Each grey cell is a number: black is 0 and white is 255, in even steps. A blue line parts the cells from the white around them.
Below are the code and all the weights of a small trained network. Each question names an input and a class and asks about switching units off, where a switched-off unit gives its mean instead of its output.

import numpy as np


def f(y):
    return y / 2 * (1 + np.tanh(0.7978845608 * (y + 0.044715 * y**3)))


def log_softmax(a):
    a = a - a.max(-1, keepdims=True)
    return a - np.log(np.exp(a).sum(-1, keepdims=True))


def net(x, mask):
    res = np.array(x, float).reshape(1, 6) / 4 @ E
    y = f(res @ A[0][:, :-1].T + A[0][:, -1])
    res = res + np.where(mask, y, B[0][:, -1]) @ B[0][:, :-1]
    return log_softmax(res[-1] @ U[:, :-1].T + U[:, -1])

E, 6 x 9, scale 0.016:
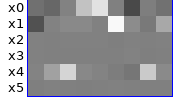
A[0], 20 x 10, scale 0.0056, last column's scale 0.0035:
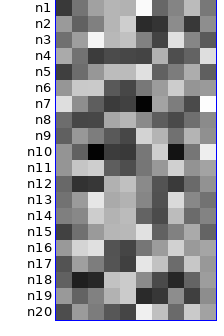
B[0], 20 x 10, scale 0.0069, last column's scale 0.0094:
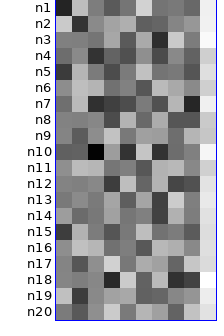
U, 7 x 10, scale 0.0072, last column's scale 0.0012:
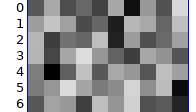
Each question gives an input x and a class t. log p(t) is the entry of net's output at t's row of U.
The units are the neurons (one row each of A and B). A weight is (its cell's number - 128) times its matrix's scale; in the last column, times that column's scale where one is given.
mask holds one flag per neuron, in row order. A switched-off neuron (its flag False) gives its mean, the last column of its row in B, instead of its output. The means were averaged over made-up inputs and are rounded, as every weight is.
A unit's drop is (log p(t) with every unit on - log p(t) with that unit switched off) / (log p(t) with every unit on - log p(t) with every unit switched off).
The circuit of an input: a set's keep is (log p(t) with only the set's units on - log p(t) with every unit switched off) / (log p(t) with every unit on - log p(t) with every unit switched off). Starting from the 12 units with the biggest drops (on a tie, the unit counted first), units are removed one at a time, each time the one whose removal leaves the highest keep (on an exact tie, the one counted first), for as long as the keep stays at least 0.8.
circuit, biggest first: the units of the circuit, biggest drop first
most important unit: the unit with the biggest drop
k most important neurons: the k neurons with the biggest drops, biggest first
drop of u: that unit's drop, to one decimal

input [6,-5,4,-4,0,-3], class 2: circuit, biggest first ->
[n18; n12]
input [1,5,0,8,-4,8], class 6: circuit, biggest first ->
[n18; n3]
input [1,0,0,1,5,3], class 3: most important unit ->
n7
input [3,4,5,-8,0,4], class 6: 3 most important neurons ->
[n10; n7; n4]
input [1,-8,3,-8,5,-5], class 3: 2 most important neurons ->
[n2; n19]
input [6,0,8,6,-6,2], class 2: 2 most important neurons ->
[n2; n19]
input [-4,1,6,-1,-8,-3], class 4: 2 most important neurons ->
[n17; n20]
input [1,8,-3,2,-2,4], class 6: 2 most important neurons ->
[n1; n5]
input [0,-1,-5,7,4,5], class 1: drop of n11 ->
0.1
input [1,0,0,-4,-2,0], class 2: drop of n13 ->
0.1
